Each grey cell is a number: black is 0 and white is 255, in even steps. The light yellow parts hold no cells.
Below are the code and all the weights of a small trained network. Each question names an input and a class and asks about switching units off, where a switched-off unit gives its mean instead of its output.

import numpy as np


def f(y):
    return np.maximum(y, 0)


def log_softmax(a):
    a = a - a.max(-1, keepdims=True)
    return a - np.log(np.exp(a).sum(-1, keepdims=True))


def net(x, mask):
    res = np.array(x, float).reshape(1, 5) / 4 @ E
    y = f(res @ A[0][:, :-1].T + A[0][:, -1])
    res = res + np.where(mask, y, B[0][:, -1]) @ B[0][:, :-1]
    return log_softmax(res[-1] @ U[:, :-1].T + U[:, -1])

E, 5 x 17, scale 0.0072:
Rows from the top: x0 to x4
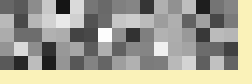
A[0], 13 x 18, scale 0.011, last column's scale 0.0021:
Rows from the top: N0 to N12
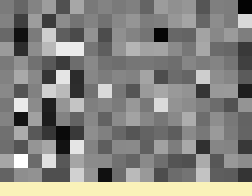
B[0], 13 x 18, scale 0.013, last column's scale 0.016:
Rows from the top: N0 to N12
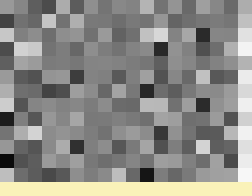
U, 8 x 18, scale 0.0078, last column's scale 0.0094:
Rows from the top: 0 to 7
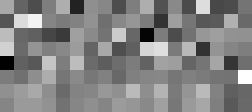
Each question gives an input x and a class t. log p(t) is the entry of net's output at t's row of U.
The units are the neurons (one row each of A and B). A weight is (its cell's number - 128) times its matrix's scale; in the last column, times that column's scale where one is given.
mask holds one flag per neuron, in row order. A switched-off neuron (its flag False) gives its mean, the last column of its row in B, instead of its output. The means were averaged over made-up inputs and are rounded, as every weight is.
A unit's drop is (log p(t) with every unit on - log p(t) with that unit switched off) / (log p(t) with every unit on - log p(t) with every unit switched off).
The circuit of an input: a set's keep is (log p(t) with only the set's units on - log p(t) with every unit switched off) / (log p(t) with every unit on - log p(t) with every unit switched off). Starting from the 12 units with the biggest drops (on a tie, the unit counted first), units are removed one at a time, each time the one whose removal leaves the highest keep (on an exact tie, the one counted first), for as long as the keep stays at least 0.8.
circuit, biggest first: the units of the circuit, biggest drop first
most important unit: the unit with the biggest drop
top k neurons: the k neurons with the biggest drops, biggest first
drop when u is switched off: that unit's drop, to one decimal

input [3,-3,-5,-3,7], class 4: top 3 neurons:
(N8 N6 N1)
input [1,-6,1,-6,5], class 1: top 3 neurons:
(N9 N7 N11)
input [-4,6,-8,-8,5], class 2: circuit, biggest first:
(N12)
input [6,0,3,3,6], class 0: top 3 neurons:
(N10 N11 N0)
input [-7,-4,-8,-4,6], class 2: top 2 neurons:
(N12 N10)
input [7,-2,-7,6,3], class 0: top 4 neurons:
(N10 N6 N0 N2)
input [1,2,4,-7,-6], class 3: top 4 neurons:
(N2 N8 N12 N1)
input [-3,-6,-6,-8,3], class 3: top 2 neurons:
(N2 N3)
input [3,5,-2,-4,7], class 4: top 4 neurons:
(N8 N9 N1 N7)
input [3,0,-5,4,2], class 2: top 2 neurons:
(N12 N2)
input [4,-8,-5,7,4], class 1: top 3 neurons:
(N9 N2 N4)
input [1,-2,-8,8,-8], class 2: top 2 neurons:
(N12 N2)
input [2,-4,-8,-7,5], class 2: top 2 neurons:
(N12 N7)
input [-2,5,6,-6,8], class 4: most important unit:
N8
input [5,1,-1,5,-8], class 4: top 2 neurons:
(N11 N2)
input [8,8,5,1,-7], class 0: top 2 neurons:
(N10 N9)
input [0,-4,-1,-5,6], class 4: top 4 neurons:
(N8 N7 N3 N1)
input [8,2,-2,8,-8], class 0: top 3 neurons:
(N10 N2 N0)
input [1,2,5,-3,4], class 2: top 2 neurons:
(N6 N11)
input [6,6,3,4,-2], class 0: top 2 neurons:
(N10 N9)
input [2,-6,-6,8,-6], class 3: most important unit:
N7
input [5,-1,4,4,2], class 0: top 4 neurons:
(N10 N12 N2 N0)
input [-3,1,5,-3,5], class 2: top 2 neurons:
(N6 N11)
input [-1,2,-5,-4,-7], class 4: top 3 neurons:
(N11 N6 N7)
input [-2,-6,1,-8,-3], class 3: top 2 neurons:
(N2 N3)
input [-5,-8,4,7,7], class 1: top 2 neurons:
(N9 N2)
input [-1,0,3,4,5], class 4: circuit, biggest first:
(N8)
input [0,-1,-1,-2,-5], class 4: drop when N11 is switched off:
0.3
